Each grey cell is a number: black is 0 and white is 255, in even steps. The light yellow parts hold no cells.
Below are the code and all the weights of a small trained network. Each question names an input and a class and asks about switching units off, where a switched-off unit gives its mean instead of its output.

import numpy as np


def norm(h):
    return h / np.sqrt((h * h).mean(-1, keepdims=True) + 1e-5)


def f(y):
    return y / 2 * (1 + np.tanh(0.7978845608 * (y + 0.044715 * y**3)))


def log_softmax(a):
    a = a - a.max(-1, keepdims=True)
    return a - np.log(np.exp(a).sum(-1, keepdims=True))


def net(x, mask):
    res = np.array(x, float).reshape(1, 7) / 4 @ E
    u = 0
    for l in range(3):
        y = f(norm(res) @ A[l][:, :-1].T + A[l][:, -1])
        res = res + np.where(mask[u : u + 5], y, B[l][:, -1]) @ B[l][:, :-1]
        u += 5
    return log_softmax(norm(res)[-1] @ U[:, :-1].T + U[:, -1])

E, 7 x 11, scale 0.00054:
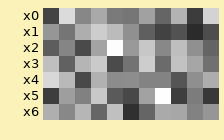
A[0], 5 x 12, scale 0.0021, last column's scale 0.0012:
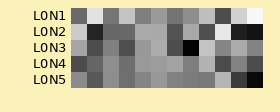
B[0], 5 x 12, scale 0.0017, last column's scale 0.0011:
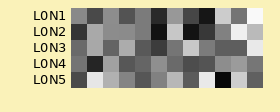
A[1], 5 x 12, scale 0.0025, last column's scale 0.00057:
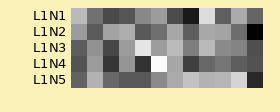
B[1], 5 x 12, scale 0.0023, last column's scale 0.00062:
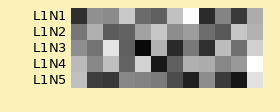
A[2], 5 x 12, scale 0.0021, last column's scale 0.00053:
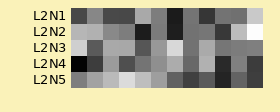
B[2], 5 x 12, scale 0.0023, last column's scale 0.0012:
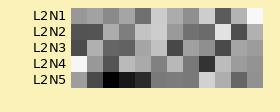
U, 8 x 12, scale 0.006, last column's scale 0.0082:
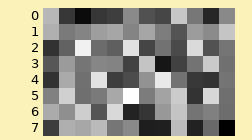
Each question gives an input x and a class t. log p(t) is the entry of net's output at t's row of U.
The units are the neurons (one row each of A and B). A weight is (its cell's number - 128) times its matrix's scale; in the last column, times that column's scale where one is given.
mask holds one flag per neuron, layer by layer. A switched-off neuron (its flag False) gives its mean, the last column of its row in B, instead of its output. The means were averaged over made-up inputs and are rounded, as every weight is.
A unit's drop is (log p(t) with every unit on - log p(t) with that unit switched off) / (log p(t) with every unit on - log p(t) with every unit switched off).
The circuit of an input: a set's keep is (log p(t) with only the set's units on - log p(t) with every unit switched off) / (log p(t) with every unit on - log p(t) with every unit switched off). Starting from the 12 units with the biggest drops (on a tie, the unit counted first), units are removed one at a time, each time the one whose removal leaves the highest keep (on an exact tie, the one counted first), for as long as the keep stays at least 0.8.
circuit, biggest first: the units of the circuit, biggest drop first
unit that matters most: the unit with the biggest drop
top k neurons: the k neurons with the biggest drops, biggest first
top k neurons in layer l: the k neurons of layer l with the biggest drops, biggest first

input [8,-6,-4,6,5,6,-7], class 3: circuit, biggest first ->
L0N1, L1N1
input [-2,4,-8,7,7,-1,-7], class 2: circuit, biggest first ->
L2N2
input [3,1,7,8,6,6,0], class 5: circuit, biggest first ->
L2N3, L1N1
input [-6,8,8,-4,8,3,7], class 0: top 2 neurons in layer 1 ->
L1N4, L1N1
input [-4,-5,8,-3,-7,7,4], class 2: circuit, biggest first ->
L1N3, L0N3
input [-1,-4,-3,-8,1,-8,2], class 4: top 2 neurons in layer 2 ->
L2N3, L2N5
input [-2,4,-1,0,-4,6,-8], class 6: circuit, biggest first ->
L1N4, L0N3, L1N1, L0N1
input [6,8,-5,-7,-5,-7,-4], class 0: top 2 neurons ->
L2N5, L1N3
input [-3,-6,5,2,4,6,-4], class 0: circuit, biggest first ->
L1N5, L1N1
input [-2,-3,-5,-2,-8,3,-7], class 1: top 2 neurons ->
L2N4, L1N3
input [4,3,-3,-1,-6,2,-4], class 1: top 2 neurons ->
L2N4, L1N3
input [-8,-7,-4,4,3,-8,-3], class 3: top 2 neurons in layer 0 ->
L0N2, L0N5
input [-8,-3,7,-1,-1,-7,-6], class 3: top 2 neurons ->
L0N2, L2N2
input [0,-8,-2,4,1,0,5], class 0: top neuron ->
L1N5
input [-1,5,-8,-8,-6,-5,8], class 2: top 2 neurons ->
L2N2, L1N4
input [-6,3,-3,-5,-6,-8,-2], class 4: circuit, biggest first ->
L1N1, L0N1, L0N3
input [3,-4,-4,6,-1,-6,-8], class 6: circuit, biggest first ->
L1N4, L0N2
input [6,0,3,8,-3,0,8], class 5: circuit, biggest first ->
L2N3, L1N4
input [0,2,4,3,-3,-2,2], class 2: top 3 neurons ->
L1N3, L1N5, L0N1
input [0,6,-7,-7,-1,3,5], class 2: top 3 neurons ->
L2N2, L1N5, L1N4
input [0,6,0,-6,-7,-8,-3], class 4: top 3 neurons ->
L1N1, L1N5, L0N3
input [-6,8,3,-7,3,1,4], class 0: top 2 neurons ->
L2N5, L1N4
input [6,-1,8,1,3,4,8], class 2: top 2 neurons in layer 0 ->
L0N2, L0N3
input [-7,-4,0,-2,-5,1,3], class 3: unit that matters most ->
L0N2
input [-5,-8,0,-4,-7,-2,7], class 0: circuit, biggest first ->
L1N5, L1N4
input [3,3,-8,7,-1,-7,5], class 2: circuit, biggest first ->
L2N2, L1N4
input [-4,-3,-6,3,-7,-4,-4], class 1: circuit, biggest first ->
L2N4, L1N3, L0N1, L2N5
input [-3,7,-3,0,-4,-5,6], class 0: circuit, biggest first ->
L2N5, L1N4
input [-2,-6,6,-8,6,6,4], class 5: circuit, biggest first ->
L2N1, L1N1
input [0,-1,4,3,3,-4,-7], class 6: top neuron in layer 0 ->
L0N3
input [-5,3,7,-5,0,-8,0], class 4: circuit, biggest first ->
L1N1, L0N3
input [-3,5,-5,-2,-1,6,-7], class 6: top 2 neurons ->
L1N4, L1N5
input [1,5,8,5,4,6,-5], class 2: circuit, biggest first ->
L1N3, L0N3, L2N4
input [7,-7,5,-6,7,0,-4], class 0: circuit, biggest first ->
L1N5
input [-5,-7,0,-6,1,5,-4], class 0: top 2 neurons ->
L1N5, L1N1
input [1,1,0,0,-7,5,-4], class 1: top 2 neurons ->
L2N4, L1N1
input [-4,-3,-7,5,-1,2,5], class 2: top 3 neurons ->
L2N2, L1N4, L2N1
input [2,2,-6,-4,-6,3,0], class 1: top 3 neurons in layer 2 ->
L2N4, L2N3, L2N1
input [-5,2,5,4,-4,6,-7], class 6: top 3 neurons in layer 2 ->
L2N2, L2N1, L2N3
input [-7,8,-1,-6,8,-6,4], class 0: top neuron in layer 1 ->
L1N4
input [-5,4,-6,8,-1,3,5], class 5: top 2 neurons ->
L2N3, L1N3
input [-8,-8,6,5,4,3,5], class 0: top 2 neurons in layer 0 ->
L0N1, L0N5
